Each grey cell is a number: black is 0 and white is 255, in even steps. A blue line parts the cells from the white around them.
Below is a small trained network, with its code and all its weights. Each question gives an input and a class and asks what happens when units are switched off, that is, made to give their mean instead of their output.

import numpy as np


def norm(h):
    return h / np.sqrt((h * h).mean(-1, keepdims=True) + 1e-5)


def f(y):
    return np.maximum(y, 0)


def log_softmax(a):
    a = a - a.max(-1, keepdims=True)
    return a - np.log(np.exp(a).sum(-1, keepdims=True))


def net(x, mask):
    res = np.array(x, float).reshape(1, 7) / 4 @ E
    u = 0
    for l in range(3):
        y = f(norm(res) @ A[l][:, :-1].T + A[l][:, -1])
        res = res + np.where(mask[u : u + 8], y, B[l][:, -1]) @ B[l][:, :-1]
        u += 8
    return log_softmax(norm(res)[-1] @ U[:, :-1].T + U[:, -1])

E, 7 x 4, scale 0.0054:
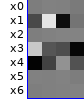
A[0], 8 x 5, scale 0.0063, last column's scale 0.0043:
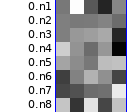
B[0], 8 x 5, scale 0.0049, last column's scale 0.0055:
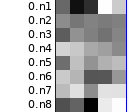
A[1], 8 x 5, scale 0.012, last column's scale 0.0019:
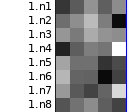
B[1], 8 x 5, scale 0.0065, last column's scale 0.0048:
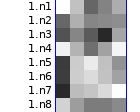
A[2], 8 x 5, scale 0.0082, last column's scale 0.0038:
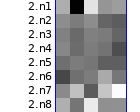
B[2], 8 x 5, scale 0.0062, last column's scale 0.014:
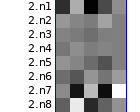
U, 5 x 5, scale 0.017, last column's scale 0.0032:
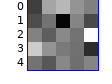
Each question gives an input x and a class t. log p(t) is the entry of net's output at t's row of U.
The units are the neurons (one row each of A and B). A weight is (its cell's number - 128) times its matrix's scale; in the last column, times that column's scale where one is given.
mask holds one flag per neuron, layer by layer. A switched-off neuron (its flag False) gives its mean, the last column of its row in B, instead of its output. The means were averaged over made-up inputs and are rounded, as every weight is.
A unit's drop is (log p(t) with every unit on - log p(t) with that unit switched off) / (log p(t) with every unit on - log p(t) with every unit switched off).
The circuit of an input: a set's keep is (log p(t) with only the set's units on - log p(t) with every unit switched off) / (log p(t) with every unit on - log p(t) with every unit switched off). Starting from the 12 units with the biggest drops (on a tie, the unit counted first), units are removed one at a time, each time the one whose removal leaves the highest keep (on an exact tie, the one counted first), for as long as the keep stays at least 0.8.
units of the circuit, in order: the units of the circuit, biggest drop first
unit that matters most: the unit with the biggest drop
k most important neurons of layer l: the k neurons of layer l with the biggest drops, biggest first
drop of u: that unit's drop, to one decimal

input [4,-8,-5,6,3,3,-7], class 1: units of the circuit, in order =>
(2.n1)
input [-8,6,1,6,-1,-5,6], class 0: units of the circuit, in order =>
(0.n8 1.n6)
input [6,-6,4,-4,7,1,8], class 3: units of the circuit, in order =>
(1.n1 1.n4 1.n7 2.n8)
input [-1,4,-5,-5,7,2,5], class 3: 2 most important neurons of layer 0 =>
(0.n8 0.n5)
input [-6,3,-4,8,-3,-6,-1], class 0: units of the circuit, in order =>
(1.n7 1.n6)
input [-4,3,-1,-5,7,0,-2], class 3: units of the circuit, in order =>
(1.n4 1.n7 1.n1 0.n8)
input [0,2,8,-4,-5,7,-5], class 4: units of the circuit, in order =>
(1.n7 1.n4 0.n7 2.n7)
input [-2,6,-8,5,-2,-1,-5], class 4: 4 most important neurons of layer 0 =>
(0.n1 0.n8 0.n7 0.n5)
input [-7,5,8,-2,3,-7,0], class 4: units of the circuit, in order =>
(0.n8 2.n7 2.n8 1.n7)
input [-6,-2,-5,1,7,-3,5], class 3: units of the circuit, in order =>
(1.n4 1.n1)
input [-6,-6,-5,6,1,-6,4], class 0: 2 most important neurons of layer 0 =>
(0.n1 0.n5)
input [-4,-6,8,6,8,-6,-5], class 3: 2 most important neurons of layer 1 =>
(1.n1 1.n4)
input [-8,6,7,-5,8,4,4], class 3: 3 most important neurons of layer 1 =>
(1.n4 1.n1 1.n7)
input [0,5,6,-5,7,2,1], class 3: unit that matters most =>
0.n8
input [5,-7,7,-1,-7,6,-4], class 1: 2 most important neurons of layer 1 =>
(1.n4 1.n1)
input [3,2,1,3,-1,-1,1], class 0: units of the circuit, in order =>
(1.n7 0.n8)
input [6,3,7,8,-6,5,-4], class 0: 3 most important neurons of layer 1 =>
(1.n6 1.n7 1.n5)
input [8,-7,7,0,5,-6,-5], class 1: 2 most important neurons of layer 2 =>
(2.n1 2.n7)
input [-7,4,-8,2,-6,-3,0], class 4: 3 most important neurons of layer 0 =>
(0.n7 0.n1 0.n8)
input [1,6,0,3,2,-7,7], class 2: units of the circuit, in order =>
(0.n8)
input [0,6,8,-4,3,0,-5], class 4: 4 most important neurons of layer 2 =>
(2.n7 2.n8 2.n1 2.n6)
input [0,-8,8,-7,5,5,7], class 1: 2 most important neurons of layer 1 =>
(1.n7 1.n6)
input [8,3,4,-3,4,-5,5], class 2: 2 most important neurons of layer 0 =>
(0.n7 0.n8)
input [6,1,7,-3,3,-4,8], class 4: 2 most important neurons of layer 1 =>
(1.n7 1.n6)
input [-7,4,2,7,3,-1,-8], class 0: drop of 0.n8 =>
0.3
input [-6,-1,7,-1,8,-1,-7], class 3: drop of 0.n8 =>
0.0
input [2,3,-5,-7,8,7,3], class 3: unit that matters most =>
1.n4
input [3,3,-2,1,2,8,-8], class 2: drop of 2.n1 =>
0.1
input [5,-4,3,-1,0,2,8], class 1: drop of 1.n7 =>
0.2
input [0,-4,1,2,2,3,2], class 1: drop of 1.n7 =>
-0.1
